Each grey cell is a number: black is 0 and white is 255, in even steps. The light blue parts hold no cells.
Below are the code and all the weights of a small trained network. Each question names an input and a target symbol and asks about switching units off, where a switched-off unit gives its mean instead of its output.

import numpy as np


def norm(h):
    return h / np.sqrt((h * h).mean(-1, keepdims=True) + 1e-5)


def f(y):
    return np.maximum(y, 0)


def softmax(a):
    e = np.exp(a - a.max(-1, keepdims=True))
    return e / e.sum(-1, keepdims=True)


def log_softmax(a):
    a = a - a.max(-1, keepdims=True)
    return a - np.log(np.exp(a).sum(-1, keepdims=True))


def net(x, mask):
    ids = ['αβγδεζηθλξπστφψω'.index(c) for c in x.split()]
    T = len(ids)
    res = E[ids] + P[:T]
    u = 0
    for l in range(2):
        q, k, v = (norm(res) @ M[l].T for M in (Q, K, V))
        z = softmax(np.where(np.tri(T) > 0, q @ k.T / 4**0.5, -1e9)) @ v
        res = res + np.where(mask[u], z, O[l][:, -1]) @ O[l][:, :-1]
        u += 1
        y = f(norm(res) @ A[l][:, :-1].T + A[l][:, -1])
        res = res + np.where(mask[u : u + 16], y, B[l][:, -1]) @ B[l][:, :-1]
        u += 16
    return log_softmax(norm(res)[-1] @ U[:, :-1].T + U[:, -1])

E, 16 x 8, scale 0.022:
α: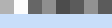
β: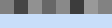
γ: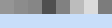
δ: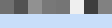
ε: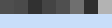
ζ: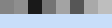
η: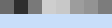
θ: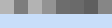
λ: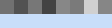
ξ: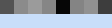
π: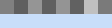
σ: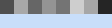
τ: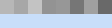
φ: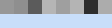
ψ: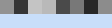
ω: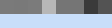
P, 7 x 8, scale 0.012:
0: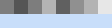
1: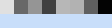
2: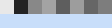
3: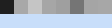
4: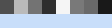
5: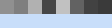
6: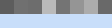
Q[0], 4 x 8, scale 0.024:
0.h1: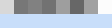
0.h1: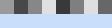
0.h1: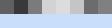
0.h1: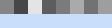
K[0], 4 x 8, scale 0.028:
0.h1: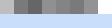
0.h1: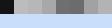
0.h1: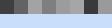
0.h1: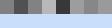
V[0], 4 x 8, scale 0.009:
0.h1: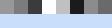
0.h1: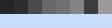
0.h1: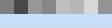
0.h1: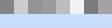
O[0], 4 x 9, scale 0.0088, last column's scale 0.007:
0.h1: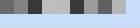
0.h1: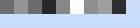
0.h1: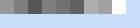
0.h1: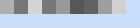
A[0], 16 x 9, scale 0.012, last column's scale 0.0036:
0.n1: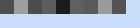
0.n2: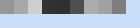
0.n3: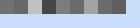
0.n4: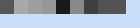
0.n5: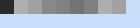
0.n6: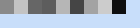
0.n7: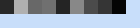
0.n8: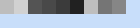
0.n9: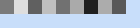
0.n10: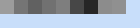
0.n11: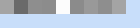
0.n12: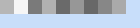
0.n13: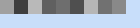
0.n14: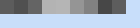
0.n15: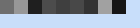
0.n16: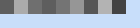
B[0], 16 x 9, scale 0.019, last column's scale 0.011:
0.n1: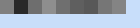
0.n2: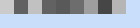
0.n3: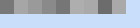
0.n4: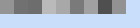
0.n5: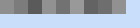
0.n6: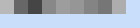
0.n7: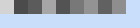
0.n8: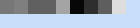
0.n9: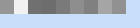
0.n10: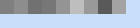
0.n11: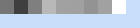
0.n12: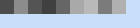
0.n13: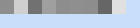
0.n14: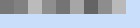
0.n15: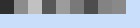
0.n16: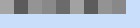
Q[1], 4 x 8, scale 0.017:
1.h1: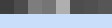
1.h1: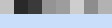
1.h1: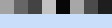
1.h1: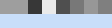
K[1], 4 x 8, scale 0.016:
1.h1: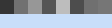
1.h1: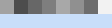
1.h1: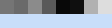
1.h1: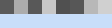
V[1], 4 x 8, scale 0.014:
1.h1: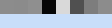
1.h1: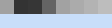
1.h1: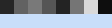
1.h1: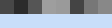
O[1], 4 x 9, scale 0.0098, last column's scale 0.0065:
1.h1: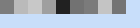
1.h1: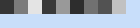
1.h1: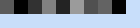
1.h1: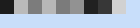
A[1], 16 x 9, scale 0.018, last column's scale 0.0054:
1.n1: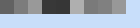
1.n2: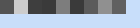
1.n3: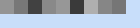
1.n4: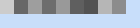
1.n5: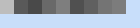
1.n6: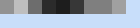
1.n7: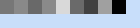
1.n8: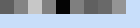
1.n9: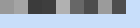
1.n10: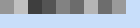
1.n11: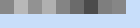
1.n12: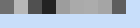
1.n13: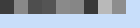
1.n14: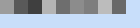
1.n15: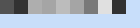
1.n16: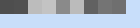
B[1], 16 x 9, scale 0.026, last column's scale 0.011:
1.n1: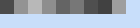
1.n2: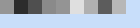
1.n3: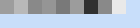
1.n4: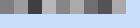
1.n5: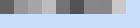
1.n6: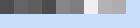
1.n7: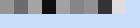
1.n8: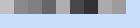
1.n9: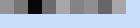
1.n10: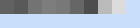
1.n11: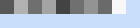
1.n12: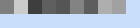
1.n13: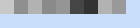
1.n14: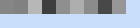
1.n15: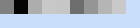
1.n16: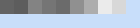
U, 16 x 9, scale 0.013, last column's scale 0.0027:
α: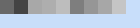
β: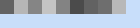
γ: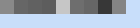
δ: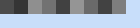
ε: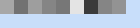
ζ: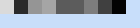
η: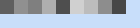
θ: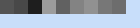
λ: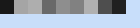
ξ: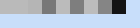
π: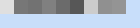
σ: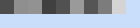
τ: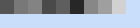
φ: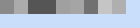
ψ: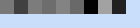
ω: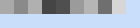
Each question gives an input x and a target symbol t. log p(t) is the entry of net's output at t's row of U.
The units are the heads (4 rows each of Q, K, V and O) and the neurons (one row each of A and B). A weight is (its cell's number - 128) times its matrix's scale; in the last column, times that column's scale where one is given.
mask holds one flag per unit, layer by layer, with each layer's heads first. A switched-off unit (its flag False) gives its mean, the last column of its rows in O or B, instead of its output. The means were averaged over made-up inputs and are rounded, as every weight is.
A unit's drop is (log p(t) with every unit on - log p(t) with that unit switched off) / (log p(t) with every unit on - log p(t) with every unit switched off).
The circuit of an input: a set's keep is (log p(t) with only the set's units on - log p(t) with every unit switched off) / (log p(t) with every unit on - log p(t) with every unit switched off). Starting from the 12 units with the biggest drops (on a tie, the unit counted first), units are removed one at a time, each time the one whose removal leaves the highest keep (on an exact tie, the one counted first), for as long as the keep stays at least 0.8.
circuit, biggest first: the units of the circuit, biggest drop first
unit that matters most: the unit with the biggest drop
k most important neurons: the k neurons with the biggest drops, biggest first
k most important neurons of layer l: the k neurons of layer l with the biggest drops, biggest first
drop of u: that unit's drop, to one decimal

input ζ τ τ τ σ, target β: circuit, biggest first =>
(1.h1 0.n7 1.n7)
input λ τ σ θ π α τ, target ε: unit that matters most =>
1.h1
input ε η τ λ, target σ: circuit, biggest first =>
(0.h1 1.n1 1.n12)
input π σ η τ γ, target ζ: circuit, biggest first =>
(0.h1 0.n2 1.h1)
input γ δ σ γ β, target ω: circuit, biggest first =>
(0.h1 0.n2)
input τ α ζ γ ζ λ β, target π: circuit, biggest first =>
(0.h1 1.h1 0.n11)
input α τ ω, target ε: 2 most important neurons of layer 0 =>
(0.n12 0.n11)
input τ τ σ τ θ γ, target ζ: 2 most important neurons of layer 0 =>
(0.n2 0.n11)
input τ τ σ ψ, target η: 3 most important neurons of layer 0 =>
(0.n4 0.n8 0.n11)
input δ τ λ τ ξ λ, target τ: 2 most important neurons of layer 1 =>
(1.n6 1.n8)
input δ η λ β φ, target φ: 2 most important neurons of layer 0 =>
(0.n9 0.n8)
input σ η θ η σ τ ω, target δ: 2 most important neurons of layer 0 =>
(0.n11 0.n6)
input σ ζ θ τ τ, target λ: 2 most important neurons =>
(0.n11 1.n11)
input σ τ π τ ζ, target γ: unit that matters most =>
1.n7
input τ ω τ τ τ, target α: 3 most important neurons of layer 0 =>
(0.n11 0.n13 0.n8)
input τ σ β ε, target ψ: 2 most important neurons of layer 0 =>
(0.n15 0.n11)
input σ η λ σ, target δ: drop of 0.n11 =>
0.2
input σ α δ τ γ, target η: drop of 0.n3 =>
0.1
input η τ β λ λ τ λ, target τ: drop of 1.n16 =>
0.0
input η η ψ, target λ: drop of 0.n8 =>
0.1
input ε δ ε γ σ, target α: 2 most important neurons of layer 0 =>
(0.n8 0.n7)
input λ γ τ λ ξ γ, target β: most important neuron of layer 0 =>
(0.n8)
